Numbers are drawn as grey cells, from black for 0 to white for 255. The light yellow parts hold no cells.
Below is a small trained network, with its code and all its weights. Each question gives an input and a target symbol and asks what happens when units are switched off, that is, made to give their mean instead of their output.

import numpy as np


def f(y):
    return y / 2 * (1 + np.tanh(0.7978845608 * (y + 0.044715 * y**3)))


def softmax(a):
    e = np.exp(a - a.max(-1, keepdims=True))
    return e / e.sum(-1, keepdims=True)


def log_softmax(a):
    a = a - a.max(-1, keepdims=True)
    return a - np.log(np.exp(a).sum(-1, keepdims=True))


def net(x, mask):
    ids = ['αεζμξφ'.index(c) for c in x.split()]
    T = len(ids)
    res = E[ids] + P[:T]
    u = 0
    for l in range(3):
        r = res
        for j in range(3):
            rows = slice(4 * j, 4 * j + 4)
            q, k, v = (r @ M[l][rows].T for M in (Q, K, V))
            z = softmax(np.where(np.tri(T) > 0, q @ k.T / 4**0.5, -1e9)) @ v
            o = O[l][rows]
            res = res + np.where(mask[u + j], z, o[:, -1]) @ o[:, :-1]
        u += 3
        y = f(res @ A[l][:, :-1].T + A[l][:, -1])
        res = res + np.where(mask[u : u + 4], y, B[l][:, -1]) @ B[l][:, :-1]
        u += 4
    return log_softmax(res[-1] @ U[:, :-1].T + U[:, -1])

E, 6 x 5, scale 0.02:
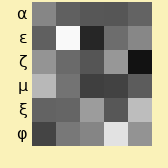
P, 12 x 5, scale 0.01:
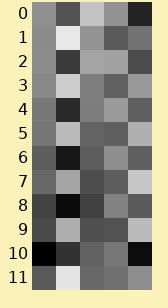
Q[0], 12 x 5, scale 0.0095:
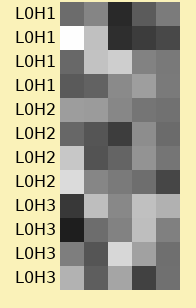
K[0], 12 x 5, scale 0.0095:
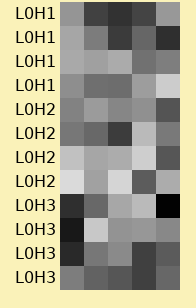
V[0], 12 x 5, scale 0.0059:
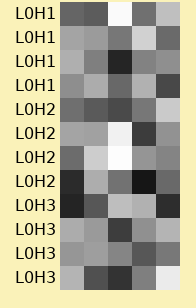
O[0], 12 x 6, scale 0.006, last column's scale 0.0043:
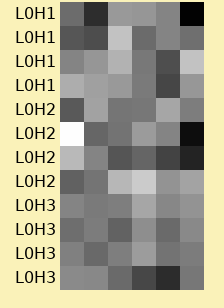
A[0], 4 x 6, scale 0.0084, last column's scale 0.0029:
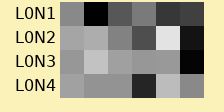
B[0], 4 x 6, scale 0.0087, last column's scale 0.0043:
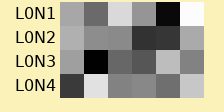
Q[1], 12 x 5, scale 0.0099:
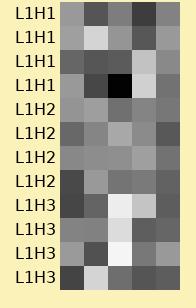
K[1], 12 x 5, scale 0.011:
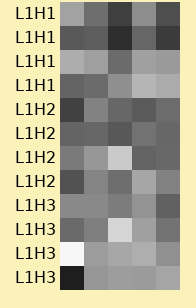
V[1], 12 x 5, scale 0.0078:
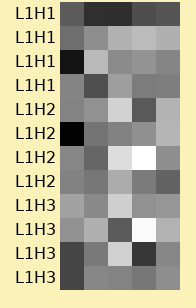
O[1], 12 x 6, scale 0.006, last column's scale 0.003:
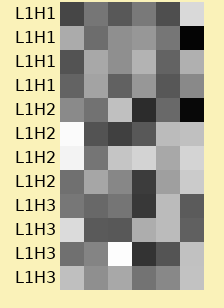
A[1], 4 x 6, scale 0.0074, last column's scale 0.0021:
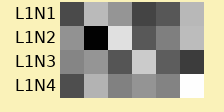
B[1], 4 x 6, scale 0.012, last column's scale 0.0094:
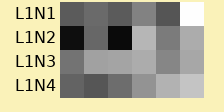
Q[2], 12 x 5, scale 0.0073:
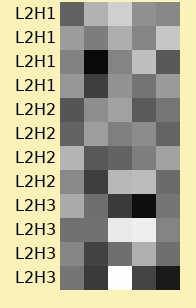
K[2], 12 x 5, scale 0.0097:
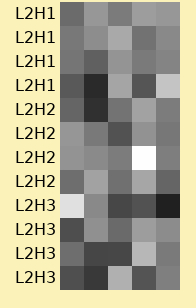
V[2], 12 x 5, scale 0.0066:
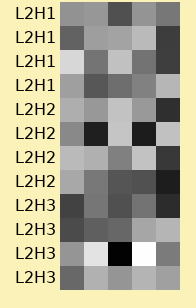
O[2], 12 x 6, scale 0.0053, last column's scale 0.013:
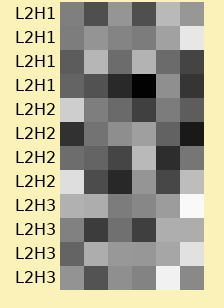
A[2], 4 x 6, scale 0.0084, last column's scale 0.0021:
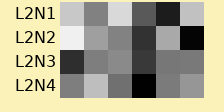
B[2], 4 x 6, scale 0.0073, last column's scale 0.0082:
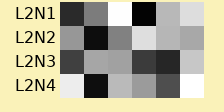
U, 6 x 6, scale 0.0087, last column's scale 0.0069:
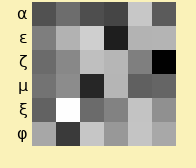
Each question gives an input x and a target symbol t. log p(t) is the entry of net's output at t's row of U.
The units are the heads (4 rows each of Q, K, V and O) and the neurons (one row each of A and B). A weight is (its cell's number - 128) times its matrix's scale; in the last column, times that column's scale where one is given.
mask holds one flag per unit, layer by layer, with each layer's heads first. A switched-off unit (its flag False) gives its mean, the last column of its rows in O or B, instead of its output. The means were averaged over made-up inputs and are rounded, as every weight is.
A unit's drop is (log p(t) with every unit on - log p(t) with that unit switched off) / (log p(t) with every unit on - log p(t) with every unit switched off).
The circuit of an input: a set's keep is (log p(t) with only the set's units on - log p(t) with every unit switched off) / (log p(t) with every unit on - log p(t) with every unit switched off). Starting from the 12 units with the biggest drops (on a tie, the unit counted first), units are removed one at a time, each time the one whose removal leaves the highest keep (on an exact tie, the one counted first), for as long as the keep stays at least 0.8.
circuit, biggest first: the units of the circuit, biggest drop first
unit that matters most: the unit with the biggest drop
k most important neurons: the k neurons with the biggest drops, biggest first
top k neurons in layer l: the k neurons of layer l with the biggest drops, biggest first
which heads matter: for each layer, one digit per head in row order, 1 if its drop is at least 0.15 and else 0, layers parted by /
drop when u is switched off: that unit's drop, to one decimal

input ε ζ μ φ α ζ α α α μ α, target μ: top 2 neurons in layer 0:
(L0N4; L0N1)
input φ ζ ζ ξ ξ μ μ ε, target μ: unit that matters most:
L0N2
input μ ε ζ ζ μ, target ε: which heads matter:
100 / 000 / 001
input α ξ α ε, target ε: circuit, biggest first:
(L0N2; L1H3)
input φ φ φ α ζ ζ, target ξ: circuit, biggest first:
(L2N4; L2H1; L0N1)
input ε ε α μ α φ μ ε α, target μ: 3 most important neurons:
(L1N2; L0N1; L0N4)
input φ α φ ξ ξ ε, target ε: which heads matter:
000 / 001 / 010
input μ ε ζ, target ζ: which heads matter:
000 / 010 / 000
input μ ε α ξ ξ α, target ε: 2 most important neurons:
(L1N2; L2N3)
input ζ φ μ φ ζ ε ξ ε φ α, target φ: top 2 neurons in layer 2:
(L2N2; L2N4)
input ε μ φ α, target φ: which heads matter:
000 / 011 / 000
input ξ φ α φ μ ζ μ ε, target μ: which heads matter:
110 / 100 / 000
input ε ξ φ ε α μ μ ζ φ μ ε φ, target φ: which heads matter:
000 / 000 / 001
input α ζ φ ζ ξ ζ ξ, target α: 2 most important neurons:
(L1N2; L2N4)
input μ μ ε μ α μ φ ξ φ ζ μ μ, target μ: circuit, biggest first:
(L2N1)
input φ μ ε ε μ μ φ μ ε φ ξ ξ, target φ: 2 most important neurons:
(L2N2; L0N1)
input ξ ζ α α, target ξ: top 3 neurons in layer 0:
(L0N1; L0N2; L0N3)
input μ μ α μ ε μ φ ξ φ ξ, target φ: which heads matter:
000 / 010 / 000
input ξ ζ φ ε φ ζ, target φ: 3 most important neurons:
(L1N2; L2N2; L1N1)
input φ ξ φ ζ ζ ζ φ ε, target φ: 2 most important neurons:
(L0N2; L2N4)
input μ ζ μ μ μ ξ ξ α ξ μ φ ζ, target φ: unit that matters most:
L1H3
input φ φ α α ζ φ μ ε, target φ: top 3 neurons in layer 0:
(L0N2; L0N1; L0N3)
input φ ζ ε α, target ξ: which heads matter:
010 / 010 / 001
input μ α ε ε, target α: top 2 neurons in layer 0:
(L0N1; L0N3)
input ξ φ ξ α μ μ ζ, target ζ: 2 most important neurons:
(L0N1; L2N1)
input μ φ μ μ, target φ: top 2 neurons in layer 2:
(L2N4; L2N2)
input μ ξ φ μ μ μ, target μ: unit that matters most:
L0H2
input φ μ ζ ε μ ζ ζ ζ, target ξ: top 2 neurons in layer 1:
(L1N3; L1N2)
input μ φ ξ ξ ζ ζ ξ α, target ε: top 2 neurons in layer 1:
(L1N2; L1N3)
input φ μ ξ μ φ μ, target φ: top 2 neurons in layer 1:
(L1N2; L1N1)
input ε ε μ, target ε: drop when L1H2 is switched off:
0.1
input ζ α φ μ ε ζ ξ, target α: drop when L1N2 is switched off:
0.2
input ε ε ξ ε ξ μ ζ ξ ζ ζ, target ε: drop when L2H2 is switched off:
-0.1
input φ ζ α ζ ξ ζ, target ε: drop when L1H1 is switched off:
0.0
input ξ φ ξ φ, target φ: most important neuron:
(L1N2)
